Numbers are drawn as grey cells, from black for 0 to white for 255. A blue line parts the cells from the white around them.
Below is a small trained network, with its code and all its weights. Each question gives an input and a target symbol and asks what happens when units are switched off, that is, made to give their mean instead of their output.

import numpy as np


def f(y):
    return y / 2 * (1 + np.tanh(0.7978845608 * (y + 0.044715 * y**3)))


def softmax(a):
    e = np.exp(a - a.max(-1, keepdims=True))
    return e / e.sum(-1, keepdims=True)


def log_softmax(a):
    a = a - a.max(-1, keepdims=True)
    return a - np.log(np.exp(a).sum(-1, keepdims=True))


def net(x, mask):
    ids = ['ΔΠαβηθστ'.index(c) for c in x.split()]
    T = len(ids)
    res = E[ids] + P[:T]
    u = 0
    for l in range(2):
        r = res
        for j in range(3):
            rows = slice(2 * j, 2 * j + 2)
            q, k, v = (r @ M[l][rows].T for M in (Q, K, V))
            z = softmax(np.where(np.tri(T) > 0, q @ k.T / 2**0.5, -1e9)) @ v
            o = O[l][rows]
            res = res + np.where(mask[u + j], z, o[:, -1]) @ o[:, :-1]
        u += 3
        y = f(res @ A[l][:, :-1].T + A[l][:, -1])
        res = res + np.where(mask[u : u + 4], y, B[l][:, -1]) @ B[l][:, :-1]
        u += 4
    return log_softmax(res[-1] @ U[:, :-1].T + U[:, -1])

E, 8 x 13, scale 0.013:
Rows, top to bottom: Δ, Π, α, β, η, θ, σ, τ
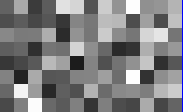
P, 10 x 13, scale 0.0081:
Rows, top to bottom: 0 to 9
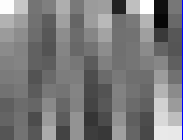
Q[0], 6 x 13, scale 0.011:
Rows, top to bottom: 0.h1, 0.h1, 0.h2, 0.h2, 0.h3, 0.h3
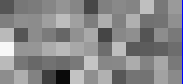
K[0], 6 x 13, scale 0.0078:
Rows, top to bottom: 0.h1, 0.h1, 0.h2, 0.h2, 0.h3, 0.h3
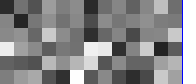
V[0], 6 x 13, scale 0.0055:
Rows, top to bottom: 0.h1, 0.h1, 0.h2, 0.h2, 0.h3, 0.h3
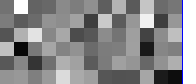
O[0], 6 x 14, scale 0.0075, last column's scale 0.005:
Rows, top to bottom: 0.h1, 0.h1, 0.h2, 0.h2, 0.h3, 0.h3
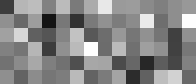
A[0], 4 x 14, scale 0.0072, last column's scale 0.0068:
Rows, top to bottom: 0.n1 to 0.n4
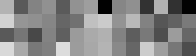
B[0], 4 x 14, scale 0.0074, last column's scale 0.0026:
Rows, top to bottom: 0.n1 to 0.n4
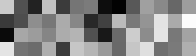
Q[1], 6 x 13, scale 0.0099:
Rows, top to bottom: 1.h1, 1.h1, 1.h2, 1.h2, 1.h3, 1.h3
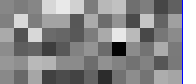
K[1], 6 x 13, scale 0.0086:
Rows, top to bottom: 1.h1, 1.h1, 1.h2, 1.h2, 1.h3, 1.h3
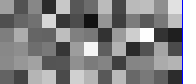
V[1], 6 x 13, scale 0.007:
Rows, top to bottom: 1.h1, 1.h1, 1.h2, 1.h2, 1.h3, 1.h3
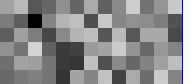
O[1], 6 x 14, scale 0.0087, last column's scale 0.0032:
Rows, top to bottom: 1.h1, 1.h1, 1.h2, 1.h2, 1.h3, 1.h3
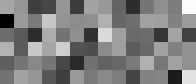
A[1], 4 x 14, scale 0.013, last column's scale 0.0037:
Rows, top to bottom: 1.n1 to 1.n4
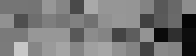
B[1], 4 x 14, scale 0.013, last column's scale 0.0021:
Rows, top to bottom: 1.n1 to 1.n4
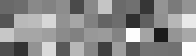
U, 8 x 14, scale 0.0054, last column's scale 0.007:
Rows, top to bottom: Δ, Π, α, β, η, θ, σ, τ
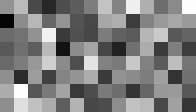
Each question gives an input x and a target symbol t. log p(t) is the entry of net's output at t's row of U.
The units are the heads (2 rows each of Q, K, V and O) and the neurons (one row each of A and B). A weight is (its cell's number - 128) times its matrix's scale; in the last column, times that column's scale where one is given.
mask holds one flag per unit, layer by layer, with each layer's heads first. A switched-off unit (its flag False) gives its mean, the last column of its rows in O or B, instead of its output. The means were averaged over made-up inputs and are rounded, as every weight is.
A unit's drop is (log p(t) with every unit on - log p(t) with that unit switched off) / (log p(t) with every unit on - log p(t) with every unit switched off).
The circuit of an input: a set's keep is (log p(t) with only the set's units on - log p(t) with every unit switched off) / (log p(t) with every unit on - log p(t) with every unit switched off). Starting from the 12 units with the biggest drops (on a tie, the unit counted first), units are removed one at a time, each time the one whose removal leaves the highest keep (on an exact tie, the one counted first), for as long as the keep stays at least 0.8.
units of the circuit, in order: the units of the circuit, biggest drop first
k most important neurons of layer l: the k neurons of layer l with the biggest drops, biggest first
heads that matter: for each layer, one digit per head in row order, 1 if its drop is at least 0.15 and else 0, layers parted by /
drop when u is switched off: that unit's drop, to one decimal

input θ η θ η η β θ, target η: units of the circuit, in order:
(1.h3)
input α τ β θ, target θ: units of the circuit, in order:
(0.h2; 1.h2; 0.h3; 0.n4)
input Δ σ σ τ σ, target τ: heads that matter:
110 / 100
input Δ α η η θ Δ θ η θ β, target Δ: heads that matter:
011 / 010
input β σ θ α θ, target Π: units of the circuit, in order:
(1.h2; 0.h2; 1.n2)
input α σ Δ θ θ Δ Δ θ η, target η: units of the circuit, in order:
(1.n3; 0.n2)
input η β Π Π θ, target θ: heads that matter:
110 / 010
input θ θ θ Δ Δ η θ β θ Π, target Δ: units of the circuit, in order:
(1.n2; 0.h3)
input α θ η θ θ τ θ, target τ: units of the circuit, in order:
(1.h1; 1.n2; 0.h2)
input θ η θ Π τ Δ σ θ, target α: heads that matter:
111 / 010
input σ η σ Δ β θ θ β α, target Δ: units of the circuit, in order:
(1.n4; 1.n2; 0.n2)
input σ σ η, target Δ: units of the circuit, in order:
(1.n3; 1.n2)
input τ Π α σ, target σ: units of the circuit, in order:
(0.h1; 1.h1; 0.h2)
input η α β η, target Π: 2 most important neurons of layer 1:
(1.n3; 1.n1)
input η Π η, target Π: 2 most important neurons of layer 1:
(1.n1; 1.n3)
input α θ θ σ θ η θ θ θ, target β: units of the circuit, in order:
(0.h1; 0.n1; 0.h2; 1.h2)
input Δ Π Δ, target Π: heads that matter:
101 / 101
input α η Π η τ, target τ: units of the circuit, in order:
(1.n3)
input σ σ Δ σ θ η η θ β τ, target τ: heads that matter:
001 / 000
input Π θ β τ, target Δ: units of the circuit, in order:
(1.n2; 1.n3)
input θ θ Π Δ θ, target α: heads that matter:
100 / 010
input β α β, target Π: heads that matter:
011 / 000
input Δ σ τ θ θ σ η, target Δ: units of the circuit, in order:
(1.n3)
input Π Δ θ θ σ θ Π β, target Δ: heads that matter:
001 / 010
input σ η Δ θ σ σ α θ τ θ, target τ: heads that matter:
010 / 100
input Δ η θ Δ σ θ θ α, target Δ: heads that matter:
010 / 000
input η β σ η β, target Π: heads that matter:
101 / 000
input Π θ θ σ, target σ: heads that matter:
100 / 110
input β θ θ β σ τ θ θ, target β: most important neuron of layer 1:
(1.n2)
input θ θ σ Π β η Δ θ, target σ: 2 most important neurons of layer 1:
(1.n2; 1.n4)
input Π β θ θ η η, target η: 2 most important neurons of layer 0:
(0.n2; 0.n3)
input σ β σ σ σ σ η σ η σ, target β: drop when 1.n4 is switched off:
1.0
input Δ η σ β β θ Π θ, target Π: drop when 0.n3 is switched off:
0.1
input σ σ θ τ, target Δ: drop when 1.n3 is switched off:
0.5
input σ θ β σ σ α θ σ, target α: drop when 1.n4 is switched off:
1.0
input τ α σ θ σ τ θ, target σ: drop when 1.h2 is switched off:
0.2
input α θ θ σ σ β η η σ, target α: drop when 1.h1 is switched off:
0.0
